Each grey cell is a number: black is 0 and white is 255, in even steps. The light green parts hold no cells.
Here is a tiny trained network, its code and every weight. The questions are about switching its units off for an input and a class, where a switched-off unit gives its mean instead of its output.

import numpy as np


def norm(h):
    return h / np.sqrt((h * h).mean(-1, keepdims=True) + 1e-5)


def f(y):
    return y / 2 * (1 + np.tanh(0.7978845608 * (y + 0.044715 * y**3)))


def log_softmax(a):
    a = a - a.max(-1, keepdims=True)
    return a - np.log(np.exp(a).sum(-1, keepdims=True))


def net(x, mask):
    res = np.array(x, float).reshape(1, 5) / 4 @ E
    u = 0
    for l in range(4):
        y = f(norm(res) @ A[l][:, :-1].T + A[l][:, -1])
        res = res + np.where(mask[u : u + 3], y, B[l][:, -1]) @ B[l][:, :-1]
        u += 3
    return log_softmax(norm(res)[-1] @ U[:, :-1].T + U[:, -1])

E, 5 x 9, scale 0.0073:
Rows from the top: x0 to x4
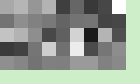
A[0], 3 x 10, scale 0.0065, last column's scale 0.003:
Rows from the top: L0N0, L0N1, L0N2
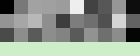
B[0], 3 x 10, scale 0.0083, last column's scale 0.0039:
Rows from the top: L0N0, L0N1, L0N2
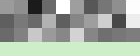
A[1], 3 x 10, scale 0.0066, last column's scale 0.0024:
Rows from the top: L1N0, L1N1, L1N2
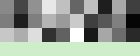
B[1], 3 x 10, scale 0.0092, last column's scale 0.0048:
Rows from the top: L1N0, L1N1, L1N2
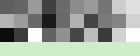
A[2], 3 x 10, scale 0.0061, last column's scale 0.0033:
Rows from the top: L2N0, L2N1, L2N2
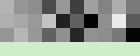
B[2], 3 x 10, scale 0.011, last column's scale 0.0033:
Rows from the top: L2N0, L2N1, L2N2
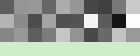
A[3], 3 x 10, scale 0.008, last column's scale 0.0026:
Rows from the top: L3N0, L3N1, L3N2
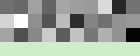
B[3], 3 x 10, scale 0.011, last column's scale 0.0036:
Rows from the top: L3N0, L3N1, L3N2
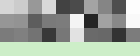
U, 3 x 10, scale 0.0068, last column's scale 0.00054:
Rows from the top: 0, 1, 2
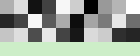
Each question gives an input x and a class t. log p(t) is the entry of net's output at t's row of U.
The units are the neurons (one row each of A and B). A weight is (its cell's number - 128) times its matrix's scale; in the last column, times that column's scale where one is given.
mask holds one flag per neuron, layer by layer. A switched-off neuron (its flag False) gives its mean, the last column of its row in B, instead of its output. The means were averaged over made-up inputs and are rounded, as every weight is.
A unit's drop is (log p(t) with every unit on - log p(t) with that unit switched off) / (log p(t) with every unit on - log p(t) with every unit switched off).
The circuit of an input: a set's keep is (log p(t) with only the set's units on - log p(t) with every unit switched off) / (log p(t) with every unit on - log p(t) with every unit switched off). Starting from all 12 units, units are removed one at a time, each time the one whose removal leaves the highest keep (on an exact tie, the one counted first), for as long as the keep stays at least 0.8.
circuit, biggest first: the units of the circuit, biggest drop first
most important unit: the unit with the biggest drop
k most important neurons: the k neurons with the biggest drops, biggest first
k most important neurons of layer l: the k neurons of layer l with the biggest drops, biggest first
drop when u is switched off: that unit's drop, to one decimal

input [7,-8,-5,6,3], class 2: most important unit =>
L2N1
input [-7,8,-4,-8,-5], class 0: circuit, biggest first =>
L3N1, L2N2
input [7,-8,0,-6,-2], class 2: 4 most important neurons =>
L2N1, L0N1, L0N0, L1N2
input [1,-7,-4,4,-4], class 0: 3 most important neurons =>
L1N2, L0N0, L1N1
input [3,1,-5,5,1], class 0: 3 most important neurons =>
L0N0, L1N2, L1N1
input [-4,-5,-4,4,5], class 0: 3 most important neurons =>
L1N2, L0N1, L2N1
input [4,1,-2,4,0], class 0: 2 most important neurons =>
L0N0, L3N0
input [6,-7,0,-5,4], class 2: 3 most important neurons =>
L2N1, L0N1, L0N0
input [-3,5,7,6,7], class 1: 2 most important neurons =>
L1N2, L3N1
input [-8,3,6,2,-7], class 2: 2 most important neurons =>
L3N0, L1N0
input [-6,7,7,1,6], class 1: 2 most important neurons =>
L1N2, L0N1
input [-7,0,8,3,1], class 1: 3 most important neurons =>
L1N2, L0N1, L2N1
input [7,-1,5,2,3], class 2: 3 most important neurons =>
L2N1, L0N1, L1N0
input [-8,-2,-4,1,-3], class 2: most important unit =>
L3N0
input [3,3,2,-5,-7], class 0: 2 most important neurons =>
L3N1, L2N2
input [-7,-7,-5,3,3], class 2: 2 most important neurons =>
L1N2, L3N0
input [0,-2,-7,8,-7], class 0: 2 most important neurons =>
L0N0, L1N2
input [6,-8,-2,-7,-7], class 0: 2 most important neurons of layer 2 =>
L2N0, L2N2
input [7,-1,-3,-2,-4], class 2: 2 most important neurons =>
L1N2, L2N1
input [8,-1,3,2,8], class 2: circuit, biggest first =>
L2N1
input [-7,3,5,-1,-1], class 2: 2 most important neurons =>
L3N0, L1N0
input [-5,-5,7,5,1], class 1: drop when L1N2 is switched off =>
1.2
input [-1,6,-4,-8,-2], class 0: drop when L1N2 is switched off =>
0.0
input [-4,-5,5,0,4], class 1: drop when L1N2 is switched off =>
1.1
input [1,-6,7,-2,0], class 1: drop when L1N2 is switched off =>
1.2
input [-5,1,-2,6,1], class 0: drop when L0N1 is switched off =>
0.1
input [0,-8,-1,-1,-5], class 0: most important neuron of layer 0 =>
L0N1
